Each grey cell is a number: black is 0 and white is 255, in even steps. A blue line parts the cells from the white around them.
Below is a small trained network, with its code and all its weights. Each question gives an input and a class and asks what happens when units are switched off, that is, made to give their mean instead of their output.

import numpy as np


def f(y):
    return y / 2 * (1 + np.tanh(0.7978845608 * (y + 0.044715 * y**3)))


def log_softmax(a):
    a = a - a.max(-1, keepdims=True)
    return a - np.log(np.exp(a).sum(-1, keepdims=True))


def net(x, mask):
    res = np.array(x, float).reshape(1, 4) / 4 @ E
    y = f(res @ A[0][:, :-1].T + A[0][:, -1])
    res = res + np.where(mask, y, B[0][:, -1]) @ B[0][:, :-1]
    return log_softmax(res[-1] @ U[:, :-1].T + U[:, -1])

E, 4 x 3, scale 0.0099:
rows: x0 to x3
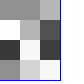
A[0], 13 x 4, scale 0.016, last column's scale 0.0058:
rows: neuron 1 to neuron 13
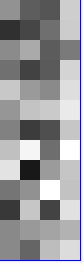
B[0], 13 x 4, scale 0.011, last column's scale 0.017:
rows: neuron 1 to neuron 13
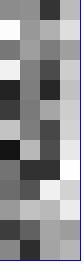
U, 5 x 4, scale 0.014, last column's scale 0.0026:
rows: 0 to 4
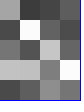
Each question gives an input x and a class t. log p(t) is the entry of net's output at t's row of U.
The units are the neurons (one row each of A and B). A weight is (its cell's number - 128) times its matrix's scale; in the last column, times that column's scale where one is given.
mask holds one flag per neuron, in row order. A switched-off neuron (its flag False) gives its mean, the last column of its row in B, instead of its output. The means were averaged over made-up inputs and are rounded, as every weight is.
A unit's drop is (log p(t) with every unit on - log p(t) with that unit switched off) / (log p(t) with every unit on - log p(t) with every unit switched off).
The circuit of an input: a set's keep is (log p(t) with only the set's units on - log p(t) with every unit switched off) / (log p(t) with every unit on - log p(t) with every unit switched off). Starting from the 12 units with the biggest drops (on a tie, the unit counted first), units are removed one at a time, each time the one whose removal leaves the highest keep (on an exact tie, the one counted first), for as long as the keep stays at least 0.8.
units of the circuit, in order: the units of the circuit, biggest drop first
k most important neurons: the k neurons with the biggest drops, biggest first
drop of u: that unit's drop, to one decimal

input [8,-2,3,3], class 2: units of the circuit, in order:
[neuron 10]
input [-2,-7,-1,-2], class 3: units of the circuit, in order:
[neuron 9; neuron 2]
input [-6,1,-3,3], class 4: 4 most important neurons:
[neuron 4; neuron 2; neuron 7; neuron 1]
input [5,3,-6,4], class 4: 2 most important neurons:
[neuron 5; neuron 9]
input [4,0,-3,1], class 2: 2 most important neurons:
[neuron 8; neuron 10]
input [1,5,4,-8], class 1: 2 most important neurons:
[neuron 2; neuron 8]
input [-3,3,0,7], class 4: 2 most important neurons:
[neuron 10; neuron 11]
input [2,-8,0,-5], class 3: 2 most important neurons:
[neuron 2; neuron 9]
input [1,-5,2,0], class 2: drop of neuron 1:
0.4
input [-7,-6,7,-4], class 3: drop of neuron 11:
0.0
